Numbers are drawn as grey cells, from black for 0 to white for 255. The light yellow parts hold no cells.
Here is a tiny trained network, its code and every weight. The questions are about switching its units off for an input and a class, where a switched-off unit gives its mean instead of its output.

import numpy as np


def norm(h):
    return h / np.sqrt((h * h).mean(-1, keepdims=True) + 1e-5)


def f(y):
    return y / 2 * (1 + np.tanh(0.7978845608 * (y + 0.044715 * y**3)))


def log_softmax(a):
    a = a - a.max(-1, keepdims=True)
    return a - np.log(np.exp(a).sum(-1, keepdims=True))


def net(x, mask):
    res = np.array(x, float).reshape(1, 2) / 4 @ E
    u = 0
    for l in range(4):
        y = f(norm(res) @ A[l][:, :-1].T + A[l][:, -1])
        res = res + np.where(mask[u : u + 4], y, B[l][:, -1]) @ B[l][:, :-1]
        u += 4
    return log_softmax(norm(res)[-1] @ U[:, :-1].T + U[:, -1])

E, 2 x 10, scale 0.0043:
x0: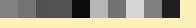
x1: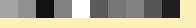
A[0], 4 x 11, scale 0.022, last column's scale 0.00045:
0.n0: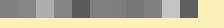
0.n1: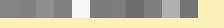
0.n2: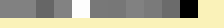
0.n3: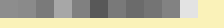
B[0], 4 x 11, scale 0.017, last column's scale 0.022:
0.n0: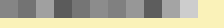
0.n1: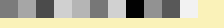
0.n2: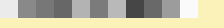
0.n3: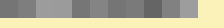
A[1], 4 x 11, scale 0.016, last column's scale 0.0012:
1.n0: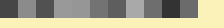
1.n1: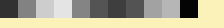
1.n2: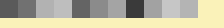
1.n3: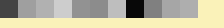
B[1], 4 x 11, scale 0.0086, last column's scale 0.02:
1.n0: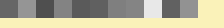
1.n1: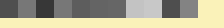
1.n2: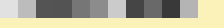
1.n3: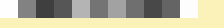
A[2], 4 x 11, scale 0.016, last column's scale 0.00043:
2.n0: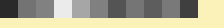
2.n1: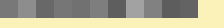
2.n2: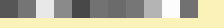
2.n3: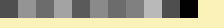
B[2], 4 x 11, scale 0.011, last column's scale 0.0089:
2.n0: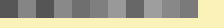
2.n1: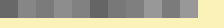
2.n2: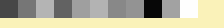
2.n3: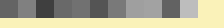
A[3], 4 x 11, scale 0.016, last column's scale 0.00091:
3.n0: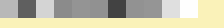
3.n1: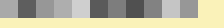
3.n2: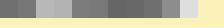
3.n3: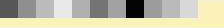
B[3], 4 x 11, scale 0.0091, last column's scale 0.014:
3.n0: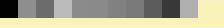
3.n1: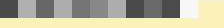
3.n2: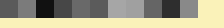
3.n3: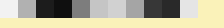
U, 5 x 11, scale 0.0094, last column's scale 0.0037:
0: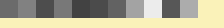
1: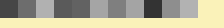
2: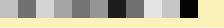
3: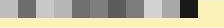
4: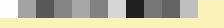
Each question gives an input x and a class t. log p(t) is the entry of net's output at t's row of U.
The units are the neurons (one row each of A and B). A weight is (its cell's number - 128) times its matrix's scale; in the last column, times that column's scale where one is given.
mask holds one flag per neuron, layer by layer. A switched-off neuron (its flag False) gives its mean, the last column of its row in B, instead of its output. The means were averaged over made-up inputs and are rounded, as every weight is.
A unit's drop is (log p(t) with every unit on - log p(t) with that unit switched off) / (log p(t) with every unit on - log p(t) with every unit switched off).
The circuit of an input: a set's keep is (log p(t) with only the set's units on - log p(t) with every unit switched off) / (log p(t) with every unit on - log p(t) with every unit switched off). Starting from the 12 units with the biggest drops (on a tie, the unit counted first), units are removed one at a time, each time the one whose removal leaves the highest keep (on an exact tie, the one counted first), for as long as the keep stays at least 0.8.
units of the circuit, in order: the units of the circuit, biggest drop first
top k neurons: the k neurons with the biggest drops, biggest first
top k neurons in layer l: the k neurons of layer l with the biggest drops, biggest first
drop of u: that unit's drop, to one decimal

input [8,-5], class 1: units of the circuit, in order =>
0.n1, 0.n2, 1.n3
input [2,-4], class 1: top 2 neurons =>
0.n1, 0.n2
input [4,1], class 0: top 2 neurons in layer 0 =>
0.n2, 0.n1
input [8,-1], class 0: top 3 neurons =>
0.n2, 0.n1, 0.n0
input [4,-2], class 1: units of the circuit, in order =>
0.n1, 0.n2, 1.n3
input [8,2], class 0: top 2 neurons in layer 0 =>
0.n2, 0.n1
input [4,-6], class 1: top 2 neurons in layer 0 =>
0.n1, 0.n2
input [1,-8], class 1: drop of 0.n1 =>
1.0
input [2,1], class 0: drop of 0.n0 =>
0.8
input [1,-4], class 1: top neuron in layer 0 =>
0.n1
